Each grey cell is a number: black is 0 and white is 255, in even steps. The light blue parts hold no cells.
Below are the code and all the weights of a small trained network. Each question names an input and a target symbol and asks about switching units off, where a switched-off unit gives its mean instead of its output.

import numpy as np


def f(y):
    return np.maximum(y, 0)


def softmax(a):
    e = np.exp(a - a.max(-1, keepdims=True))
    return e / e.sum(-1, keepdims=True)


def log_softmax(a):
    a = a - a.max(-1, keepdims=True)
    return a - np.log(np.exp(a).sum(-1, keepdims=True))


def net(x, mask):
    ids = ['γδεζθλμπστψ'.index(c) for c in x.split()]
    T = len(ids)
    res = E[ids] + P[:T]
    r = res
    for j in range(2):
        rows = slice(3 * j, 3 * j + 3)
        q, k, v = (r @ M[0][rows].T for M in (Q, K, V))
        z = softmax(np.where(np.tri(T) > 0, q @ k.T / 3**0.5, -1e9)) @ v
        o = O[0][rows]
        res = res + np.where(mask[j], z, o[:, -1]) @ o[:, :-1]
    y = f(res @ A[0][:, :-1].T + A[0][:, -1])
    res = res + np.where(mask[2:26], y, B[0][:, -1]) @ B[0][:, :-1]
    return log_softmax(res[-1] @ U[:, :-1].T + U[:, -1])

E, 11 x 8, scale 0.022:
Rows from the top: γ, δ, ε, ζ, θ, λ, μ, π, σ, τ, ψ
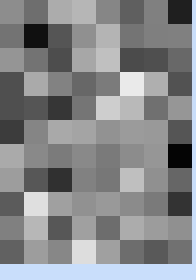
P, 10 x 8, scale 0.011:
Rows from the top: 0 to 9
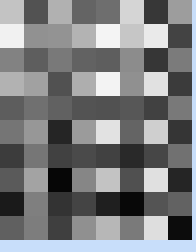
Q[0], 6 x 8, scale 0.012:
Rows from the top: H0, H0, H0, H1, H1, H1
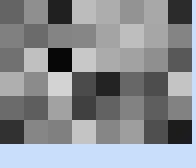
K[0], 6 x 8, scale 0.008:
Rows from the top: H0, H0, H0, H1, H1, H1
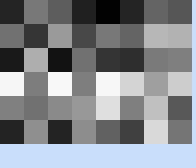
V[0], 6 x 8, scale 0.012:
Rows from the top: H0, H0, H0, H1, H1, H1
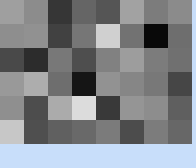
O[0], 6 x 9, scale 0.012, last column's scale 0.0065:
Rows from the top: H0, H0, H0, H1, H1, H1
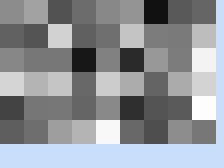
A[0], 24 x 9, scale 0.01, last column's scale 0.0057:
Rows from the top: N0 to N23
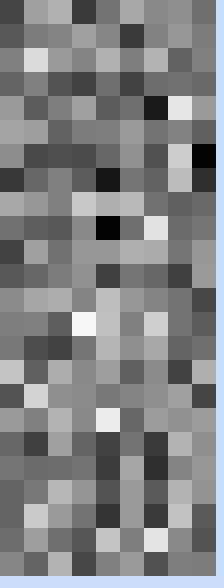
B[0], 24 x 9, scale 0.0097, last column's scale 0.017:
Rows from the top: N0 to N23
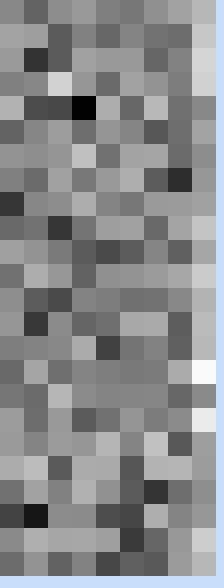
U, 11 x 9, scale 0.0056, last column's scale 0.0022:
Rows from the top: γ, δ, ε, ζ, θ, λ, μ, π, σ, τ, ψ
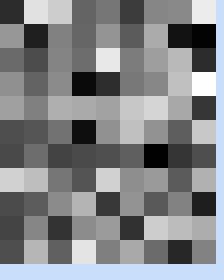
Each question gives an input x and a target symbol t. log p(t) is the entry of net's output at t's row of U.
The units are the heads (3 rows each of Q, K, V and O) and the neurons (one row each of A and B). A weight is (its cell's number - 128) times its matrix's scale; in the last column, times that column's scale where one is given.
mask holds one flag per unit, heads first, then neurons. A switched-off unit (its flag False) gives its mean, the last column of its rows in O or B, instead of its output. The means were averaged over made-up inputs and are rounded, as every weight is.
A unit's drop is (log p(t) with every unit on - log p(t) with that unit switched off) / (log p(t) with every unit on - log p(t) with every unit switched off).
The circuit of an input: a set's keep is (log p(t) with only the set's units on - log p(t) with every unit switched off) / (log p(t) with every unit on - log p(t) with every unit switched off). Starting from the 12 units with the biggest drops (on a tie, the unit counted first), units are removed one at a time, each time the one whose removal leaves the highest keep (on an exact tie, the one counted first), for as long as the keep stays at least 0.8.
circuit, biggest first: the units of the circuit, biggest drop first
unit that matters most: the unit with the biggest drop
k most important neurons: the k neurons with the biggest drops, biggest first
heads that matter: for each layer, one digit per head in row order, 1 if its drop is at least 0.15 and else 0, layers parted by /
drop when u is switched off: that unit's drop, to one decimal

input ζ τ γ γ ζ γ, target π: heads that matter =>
11
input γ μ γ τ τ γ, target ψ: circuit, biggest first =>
[H0]
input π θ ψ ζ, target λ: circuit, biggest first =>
[H1; N9; H0]
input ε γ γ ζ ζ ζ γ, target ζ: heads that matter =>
01
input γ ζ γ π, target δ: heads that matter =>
11
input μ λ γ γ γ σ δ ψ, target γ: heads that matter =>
10
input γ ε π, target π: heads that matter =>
10
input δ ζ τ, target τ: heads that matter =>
10
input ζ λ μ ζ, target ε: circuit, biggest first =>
[H1; N2]
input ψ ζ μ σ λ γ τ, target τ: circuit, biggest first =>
[N19; N21; H0]
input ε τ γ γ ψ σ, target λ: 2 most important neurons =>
[N9; N11]
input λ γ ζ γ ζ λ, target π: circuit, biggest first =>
[H1; H0]
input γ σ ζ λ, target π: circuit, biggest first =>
[H0; H1]
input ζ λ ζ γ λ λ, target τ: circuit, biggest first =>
[H1; H0]
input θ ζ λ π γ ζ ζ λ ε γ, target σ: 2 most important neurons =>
[N23; N8]
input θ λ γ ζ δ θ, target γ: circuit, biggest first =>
[H0; N22; N2]
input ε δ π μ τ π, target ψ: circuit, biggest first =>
[H0; N8]
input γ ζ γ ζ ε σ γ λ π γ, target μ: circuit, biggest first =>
[H0]
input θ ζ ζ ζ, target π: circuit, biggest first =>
[H0; H1]
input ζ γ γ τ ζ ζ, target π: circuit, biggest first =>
[H1; H0]
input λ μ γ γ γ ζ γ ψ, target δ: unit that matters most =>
N13
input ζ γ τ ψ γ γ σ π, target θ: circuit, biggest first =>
[H1; H0]
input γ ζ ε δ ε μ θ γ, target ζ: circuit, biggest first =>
[H0; H1; N23]
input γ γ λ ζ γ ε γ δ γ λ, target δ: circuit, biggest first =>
[N13; H0; H1; N10]
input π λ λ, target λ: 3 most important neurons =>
[N9; N7; N22]
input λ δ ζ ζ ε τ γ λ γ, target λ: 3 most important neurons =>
[N9; N22; N7]
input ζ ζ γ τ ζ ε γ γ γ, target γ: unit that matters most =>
N2
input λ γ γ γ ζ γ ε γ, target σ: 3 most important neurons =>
[N23; N8; N20]
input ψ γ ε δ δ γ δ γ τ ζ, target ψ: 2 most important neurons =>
[N8; N17]
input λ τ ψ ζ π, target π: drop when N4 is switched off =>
0.2
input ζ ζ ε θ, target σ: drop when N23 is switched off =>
0.2
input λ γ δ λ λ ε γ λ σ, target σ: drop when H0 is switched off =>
0.4
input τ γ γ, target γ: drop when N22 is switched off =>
-0.1
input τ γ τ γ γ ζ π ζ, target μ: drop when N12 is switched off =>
0.1
